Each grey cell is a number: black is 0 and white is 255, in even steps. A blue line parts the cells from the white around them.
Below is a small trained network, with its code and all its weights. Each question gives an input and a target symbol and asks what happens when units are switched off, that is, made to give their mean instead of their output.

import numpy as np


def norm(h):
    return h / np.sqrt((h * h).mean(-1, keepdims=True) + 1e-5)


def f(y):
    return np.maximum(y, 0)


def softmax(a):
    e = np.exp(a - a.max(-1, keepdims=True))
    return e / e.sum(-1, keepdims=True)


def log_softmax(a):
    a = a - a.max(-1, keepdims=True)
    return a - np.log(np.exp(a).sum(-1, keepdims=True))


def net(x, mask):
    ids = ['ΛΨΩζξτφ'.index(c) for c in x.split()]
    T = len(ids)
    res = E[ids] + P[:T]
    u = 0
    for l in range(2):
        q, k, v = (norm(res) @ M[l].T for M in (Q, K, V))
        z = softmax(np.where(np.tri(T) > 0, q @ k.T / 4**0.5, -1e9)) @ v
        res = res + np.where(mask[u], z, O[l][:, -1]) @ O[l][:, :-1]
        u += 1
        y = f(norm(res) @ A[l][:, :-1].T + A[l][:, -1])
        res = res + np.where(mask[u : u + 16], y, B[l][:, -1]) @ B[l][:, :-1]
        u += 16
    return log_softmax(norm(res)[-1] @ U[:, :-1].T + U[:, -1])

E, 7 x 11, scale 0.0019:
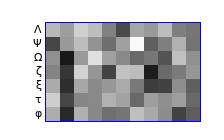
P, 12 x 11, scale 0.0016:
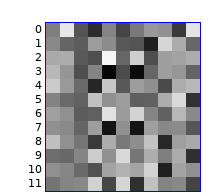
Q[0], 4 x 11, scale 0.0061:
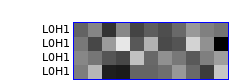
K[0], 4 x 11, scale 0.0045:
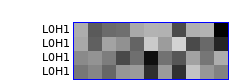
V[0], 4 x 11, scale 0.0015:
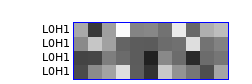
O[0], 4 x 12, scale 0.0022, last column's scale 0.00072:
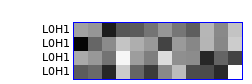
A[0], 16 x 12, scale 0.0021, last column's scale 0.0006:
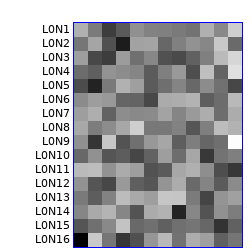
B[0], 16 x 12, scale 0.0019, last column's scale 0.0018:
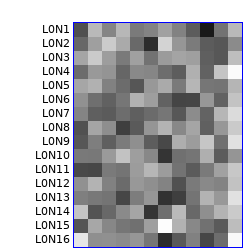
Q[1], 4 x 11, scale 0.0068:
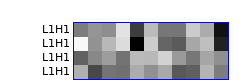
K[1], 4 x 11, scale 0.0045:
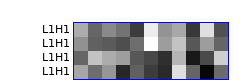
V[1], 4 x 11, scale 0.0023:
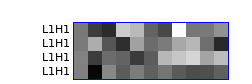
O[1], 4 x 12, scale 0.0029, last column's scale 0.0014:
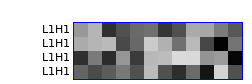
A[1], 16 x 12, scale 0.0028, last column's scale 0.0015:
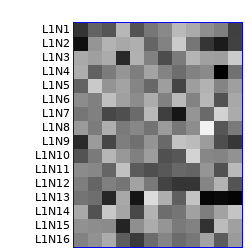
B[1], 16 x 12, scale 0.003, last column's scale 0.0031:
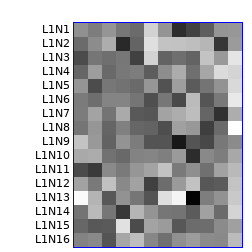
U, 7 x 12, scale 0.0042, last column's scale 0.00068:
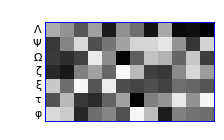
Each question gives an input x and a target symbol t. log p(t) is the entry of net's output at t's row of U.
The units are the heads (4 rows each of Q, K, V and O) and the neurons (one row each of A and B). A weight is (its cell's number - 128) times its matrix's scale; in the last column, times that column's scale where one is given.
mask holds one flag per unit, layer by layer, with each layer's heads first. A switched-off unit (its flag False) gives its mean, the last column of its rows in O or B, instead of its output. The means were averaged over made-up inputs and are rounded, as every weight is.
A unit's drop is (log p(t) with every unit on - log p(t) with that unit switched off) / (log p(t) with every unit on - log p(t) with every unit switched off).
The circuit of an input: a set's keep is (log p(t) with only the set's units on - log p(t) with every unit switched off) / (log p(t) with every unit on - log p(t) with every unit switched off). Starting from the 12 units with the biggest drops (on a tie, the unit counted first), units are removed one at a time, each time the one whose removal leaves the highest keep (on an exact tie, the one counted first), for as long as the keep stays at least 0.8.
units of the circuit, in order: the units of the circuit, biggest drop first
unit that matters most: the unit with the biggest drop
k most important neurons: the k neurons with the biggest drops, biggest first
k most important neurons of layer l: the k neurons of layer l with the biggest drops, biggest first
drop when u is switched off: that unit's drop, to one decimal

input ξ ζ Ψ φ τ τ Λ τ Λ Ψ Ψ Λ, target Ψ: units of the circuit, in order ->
L1H1; L1N2
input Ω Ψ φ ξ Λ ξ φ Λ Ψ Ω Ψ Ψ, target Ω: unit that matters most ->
L0H1
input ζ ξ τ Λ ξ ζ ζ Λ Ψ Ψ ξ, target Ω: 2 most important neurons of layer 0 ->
L0N14; L0N16
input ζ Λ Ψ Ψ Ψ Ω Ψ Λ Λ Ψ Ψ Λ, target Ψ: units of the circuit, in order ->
L1N2; L1H1
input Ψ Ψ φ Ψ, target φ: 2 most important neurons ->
L0N16; L1N13
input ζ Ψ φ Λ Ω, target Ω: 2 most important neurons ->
L0N14; L1N7
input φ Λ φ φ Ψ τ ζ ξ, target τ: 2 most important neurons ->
L0N11; L0N3
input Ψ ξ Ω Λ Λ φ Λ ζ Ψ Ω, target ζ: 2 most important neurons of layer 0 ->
L0N16; L0N4
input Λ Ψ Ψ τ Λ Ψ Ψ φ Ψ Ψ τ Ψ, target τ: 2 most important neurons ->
L0N16; L0N1
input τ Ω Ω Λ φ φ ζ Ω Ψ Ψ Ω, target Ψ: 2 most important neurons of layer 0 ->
L0N2; L0N16
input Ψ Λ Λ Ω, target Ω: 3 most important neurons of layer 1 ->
L1N11; L1N3; L1N13
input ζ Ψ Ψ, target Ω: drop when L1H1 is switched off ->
0.8
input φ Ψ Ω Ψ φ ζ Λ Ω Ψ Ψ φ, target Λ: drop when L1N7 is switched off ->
0.2
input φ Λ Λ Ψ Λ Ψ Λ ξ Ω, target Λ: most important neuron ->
L1N7
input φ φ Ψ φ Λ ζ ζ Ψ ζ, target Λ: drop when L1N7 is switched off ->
0.3
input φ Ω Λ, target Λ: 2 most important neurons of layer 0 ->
L0N6; L0N10
